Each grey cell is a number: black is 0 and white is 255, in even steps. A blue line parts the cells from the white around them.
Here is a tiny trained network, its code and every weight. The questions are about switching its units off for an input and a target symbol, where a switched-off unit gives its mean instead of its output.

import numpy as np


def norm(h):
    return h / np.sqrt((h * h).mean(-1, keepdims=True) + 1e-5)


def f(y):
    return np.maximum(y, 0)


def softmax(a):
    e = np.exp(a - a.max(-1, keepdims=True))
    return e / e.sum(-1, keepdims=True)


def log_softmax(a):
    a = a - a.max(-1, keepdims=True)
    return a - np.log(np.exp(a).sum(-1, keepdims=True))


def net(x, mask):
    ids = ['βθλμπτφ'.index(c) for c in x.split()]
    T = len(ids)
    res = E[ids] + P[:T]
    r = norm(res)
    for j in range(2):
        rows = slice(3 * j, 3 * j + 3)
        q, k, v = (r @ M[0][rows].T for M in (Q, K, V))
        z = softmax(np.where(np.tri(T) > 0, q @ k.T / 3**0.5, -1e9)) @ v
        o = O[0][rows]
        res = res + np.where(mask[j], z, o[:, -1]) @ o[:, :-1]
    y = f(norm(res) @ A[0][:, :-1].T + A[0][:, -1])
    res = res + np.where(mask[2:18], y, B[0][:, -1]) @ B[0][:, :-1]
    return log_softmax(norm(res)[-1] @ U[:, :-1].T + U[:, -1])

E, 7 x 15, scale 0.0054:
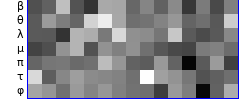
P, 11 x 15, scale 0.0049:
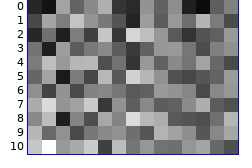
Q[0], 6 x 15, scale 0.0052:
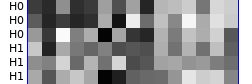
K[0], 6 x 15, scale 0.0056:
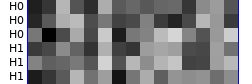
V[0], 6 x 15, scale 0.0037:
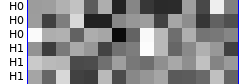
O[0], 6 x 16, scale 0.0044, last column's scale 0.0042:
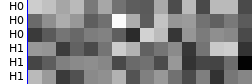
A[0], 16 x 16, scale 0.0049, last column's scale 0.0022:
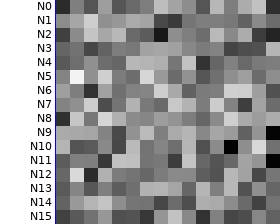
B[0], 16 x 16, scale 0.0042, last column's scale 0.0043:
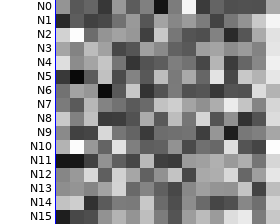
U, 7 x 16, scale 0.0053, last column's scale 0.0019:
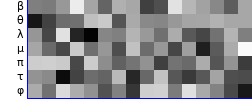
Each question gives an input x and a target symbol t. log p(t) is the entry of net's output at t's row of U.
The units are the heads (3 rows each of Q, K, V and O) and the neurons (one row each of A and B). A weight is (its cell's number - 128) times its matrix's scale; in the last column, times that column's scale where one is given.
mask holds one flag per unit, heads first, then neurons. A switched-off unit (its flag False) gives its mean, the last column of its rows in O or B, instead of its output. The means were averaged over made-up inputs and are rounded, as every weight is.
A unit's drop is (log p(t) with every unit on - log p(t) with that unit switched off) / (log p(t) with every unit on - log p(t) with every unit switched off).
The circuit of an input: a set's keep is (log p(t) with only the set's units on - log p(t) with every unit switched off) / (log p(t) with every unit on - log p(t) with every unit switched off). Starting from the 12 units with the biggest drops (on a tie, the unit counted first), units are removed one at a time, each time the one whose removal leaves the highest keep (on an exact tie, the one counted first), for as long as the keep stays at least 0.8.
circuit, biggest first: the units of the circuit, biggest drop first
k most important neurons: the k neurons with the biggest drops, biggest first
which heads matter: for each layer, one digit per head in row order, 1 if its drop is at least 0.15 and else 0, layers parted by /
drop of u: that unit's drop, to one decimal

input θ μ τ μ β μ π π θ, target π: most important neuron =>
N10
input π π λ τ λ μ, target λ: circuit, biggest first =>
H1, N8
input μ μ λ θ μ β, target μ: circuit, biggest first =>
H0, N9
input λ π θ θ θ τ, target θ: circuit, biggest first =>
N15, H1
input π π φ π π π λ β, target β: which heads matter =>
10
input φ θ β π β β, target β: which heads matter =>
00
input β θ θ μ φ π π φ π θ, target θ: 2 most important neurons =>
N1, N7
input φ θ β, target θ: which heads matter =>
10
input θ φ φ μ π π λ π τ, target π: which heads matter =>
00
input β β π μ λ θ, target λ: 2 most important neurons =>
N6, N8
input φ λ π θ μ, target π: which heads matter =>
10
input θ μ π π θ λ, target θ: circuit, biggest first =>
H0, N15
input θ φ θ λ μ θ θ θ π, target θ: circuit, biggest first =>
N15, H1
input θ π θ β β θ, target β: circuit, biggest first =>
H0, N13, N3
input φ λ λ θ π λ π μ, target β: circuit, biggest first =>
H0
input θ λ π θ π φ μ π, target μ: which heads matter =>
10
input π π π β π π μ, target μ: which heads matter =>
10
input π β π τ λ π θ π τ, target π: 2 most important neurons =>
N10, N6
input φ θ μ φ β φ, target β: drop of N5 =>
0.0
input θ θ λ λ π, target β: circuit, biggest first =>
H0
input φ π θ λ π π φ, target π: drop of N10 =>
0.7
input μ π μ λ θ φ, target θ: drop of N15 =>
0.3
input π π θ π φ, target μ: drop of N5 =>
0.1
